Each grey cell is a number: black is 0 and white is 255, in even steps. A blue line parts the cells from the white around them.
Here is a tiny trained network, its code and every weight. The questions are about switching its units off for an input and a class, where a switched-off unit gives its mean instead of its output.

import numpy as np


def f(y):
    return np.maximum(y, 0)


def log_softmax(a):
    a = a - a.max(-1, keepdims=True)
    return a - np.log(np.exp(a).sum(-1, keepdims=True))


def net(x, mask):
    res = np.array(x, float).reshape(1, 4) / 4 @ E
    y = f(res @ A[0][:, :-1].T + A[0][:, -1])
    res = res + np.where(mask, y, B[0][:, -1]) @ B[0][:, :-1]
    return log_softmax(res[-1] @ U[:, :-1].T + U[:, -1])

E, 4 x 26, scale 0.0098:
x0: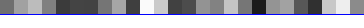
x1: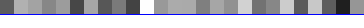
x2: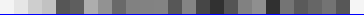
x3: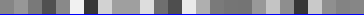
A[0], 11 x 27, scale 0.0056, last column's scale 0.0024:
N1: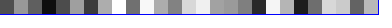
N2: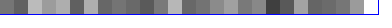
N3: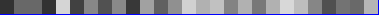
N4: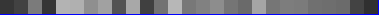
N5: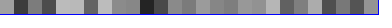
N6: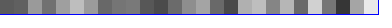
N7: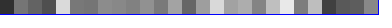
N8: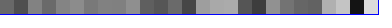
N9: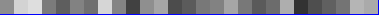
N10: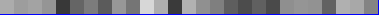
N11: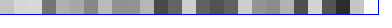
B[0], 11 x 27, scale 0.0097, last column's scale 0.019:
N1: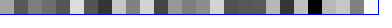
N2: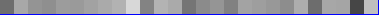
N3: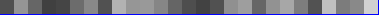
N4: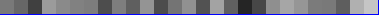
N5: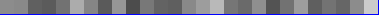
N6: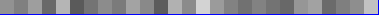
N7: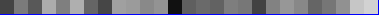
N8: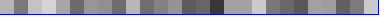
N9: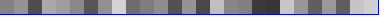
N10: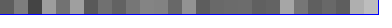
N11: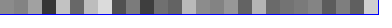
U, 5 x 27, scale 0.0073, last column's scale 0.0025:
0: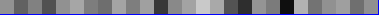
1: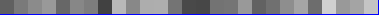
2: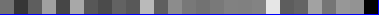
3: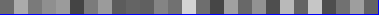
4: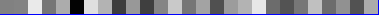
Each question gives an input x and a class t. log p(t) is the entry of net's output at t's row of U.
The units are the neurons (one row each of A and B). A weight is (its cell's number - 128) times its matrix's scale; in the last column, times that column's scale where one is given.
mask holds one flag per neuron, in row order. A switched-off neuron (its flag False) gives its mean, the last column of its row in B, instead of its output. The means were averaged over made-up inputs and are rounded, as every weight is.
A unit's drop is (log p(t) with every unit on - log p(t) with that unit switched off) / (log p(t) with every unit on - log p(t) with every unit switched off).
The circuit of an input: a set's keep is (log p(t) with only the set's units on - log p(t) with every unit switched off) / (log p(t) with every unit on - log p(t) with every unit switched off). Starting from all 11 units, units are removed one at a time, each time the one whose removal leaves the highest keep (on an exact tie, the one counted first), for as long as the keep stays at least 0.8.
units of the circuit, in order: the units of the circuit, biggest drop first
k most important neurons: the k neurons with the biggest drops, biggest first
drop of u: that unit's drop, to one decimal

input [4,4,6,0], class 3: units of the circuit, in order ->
N11, N1
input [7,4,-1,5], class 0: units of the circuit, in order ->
N1
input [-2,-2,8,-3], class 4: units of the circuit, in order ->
N1, N7
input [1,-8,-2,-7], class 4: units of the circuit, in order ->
N1, N8
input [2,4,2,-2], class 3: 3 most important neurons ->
N1, N7, N3
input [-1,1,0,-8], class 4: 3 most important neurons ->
N1, N7, N9
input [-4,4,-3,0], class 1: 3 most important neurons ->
N3, N7, N1
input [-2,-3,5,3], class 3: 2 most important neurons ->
N1, N8
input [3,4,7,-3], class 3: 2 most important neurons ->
N1, N11
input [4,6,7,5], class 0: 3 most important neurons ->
N1, N11, N8
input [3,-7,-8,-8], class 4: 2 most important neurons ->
N8, N1
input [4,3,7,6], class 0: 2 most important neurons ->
N1, N11
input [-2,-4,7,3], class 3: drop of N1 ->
0.7
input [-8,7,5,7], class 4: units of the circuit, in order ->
N11
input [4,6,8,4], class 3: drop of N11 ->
1.0
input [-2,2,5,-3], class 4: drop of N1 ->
0.2
